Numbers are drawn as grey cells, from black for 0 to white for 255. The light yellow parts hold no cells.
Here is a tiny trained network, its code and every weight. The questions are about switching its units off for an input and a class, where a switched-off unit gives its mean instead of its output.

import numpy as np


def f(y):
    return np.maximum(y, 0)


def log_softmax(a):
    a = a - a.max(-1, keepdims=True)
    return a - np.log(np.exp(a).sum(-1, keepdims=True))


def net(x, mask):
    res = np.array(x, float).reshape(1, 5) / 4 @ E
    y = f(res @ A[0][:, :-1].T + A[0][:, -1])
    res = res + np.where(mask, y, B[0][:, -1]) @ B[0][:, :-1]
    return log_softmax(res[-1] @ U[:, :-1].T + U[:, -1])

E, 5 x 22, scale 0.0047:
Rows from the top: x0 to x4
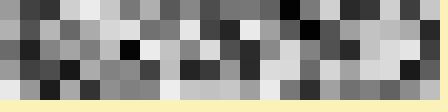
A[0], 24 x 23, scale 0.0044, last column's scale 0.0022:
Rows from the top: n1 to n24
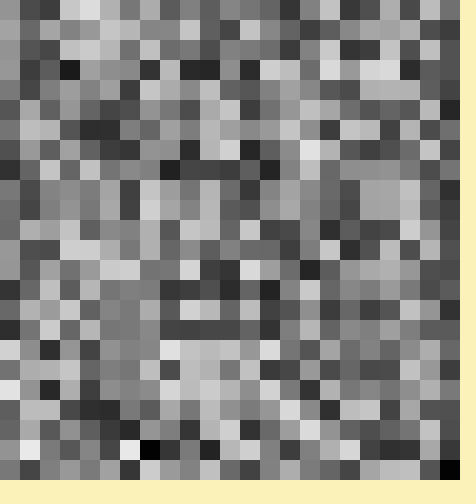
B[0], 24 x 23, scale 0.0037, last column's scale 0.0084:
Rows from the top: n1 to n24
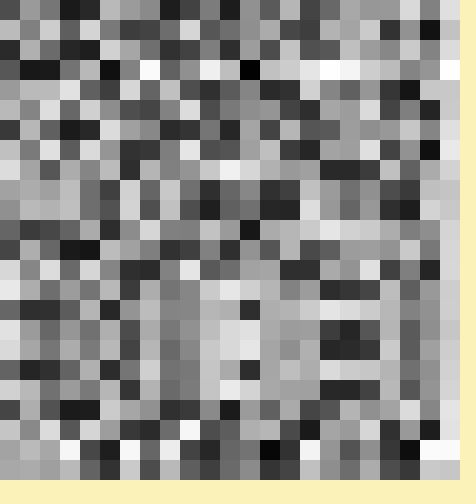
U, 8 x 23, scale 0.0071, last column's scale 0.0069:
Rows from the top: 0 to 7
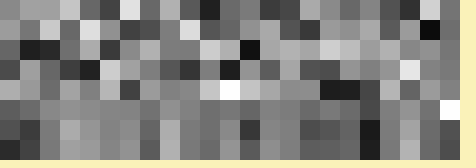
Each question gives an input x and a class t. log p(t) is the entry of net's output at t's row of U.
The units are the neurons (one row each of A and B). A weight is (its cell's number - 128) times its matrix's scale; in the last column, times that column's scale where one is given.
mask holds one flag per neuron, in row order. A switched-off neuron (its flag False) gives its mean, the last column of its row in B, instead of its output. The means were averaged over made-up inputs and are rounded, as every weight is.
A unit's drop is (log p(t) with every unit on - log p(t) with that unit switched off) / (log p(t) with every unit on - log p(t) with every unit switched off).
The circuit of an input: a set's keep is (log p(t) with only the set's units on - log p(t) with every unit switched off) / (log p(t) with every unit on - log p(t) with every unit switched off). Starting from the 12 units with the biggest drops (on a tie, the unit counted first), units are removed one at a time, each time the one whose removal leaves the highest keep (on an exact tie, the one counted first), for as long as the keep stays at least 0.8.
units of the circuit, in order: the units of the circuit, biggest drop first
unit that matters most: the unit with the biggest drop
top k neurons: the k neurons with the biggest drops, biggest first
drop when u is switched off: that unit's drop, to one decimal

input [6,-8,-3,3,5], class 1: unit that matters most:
n8
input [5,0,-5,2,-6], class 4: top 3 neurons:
[n9, n15, n17]
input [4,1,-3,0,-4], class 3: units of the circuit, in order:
[n1, n3]
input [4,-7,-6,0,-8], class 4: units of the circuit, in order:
[n9, n15]
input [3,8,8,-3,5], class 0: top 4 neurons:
[n5, n11, n24, n10]
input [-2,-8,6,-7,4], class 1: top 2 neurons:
[n22, n8]
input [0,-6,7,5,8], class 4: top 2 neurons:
[n20, n18]
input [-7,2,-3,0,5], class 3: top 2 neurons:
[n7, n21]
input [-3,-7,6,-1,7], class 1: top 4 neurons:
[n22, n8, n23, n6]
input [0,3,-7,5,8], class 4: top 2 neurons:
[n20, n18]
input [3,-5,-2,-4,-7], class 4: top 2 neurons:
[n9, n15]
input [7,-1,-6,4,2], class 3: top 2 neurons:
[n1, n3]
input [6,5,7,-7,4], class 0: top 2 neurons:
[n5, n11]
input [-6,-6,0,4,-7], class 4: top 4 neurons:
[n9, n15, n17, n14]
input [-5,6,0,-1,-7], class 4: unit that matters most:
n9
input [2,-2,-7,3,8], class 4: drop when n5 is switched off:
0.3
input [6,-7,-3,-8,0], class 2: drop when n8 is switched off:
-0.1
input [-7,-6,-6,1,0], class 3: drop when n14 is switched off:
0.3
